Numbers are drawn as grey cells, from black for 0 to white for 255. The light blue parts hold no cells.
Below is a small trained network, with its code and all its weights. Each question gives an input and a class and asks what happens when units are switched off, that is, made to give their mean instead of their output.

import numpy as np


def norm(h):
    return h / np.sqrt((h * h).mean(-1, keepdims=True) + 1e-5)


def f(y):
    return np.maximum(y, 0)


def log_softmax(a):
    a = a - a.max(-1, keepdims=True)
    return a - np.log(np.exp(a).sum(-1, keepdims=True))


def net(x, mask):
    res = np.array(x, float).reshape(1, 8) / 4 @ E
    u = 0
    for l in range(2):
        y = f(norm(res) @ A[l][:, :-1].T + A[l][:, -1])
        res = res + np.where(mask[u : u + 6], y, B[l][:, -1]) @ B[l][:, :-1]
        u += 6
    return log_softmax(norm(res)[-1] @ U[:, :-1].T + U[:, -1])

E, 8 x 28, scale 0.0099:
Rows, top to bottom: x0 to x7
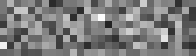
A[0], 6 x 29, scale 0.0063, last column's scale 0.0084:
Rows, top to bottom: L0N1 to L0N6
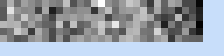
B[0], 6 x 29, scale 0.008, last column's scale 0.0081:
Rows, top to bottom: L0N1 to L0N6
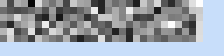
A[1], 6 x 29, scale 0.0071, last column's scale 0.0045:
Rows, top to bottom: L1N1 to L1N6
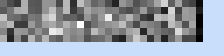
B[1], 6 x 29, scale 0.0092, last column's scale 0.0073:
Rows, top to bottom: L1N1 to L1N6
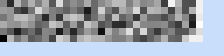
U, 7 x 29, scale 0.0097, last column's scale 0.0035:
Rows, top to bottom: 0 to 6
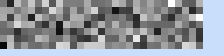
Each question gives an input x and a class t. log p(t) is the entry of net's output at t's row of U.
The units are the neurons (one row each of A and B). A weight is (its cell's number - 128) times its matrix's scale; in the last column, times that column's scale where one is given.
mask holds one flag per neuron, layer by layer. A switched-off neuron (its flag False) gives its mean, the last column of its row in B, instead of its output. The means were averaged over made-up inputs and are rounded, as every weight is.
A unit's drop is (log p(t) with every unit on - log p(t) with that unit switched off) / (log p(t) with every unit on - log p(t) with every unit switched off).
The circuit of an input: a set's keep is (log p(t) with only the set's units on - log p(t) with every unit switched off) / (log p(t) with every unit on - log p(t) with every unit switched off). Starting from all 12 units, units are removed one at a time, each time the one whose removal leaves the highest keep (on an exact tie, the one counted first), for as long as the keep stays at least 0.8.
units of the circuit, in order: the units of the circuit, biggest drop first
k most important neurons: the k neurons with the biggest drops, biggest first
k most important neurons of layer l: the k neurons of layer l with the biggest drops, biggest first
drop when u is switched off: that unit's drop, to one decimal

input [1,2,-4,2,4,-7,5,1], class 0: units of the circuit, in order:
(L0N4)
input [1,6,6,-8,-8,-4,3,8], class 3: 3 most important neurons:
(L1N3; L0N6; L1N4)
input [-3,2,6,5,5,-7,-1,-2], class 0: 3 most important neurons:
(L0N4; L1N3; L1N2)
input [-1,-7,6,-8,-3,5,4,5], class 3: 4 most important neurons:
(L1N3; L0N5; L0N4; L1N1)
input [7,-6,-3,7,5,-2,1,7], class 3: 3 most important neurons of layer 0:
(L0N3; L0N5; L0N1)
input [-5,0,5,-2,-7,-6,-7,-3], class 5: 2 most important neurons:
(L1N2; L1N6)
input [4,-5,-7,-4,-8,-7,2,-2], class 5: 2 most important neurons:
(L1N2; L0N1)
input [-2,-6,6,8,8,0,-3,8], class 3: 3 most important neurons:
(L0N3; L1N2; L0N5)
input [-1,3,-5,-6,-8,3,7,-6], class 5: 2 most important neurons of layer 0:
(L0N1; L0N3)
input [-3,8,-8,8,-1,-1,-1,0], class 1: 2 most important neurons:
(L0N5; L0N1)
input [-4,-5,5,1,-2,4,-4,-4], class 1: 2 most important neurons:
(L1N4; L0N4)
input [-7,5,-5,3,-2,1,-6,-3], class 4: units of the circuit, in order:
(L1N5; L0N1)
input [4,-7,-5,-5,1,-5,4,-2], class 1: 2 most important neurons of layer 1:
(L1N4; L1N1)
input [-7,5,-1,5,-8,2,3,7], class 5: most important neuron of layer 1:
(L1N2)
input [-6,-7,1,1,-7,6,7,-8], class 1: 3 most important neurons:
(L1N4; L0N4; L0N6)
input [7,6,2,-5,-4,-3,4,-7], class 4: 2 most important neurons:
(L0N2; L1N4)
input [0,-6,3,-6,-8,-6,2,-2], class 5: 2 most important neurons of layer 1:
(L1N2; L1N1)
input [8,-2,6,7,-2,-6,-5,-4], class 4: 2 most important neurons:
(L0N2; L1N3)
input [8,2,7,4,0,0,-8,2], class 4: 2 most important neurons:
(L0N2; L1N6)
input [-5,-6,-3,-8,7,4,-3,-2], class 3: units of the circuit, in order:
(L1N3)
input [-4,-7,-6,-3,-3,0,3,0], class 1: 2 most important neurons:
(L1N4; L0N1)
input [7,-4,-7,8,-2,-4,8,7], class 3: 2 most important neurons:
(L0N1; L0N3)
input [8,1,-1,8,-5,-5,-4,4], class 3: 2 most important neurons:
(L0N3; L1N5)
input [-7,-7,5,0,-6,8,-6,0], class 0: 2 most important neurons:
(L1N1; L0N5)
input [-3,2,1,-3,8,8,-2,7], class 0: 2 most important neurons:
(L1N1; L1N2)
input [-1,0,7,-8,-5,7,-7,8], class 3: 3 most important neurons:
(L1N3; L0N4; L1N6)
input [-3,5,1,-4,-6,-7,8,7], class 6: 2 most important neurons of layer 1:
(L1N6; L1N1)
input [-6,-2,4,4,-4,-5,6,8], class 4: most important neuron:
(L1N5)
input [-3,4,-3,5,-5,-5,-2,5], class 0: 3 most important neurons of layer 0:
(L0N4; L0N6; L0N1)
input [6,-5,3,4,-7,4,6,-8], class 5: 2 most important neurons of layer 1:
(L1N2; L1N5)
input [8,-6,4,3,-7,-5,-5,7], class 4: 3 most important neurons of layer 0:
(L0N2; L0N5; L0N6)
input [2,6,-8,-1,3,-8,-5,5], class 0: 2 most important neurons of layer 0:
(L0N4; L0N1)
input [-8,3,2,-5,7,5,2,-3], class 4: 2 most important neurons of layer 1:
(L1N5; L1N2)
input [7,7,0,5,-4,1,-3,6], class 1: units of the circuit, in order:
(L0N5)
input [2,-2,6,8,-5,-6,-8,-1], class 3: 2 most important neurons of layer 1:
(L1N6; L1N1)
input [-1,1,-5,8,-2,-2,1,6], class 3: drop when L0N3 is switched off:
0.3
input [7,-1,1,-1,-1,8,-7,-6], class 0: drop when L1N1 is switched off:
0.9
